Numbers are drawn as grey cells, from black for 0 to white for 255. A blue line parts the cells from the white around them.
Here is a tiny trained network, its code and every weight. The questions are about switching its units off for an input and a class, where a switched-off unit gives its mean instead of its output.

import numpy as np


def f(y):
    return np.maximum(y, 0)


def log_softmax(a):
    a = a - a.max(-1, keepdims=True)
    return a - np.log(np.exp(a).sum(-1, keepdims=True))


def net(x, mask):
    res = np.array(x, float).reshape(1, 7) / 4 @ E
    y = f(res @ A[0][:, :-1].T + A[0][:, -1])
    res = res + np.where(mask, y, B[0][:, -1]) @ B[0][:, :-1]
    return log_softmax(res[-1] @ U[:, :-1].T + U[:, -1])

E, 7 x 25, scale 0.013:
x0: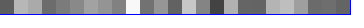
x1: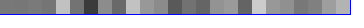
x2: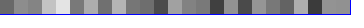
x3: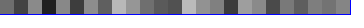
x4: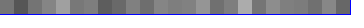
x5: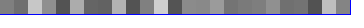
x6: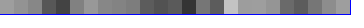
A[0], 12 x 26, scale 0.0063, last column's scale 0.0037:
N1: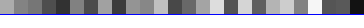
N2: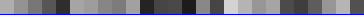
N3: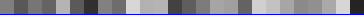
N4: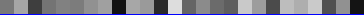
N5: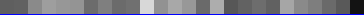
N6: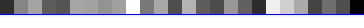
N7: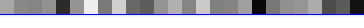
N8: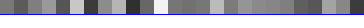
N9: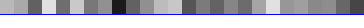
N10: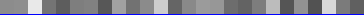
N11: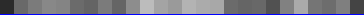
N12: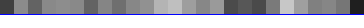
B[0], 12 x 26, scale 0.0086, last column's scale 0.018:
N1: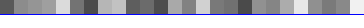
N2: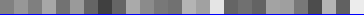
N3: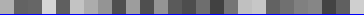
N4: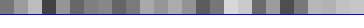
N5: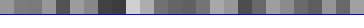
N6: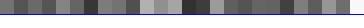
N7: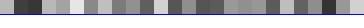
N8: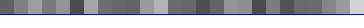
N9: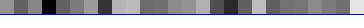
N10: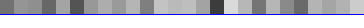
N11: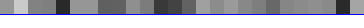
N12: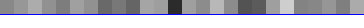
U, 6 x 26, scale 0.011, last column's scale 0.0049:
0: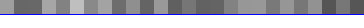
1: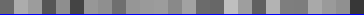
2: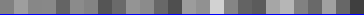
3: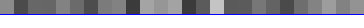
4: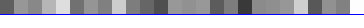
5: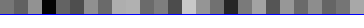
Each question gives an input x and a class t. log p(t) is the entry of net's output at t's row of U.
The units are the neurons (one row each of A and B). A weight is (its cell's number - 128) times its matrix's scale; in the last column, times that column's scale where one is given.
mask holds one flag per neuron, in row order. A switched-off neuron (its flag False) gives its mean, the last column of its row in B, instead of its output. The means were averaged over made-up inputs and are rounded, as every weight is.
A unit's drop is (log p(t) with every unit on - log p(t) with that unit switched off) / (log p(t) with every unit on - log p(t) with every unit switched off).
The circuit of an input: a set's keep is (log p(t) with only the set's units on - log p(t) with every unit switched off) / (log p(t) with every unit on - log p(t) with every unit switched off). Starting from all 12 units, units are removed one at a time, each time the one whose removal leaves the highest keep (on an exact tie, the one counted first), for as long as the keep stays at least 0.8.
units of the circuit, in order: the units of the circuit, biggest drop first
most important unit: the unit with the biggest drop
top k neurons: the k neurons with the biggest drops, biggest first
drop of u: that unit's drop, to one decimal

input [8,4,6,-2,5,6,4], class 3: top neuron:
[N6]
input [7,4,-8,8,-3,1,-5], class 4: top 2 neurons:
[N1; N9]
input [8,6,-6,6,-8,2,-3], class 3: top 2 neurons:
[N6; N9]
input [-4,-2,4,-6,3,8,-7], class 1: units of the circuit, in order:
[N10; N8]
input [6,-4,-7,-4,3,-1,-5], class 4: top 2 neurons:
[N1; N2]
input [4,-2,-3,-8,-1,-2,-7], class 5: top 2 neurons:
[N9; N2]
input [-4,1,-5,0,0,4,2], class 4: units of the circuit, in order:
[N1; N6]
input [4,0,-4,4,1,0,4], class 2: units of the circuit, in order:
[N9; N2]
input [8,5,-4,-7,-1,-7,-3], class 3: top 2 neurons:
[N6; N10]
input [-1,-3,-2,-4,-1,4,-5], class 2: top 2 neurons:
[N5; N4]
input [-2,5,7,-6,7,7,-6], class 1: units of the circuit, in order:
[N1; N10]
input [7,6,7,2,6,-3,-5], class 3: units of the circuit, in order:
[N6; N1]
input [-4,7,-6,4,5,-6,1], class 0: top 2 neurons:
[N3; N6]
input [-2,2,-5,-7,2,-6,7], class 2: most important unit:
N2
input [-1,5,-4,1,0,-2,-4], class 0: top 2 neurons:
[N3; N2]
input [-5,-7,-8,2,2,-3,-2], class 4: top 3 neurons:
[N1; N3; N6]
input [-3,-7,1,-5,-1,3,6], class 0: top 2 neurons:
[N7; N6]
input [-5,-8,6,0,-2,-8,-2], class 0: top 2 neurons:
[N7; N10]
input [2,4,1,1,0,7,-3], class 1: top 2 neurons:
[N10; N7]
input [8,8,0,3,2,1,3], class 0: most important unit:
N3
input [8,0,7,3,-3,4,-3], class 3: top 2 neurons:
[N6; N1]
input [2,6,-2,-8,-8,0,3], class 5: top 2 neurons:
[N9; N7]
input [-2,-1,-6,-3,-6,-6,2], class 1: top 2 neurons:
[N4; N6]
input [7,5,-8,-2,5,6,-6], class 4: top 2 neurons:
[N1; N10]
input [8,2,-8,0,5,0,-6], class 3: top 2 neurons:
[N6; N2]
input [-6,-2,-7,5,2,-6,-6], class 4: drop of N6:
0.3
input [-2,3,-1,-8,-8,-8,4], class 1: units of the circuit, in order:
[N4]
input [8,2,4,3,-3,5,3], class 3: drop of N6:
1.2
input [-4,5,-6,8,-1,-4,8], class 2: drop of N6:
0.1
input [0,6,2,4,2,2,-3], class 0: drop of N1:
0.1
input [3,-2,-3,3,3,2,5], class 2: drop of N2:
0.4
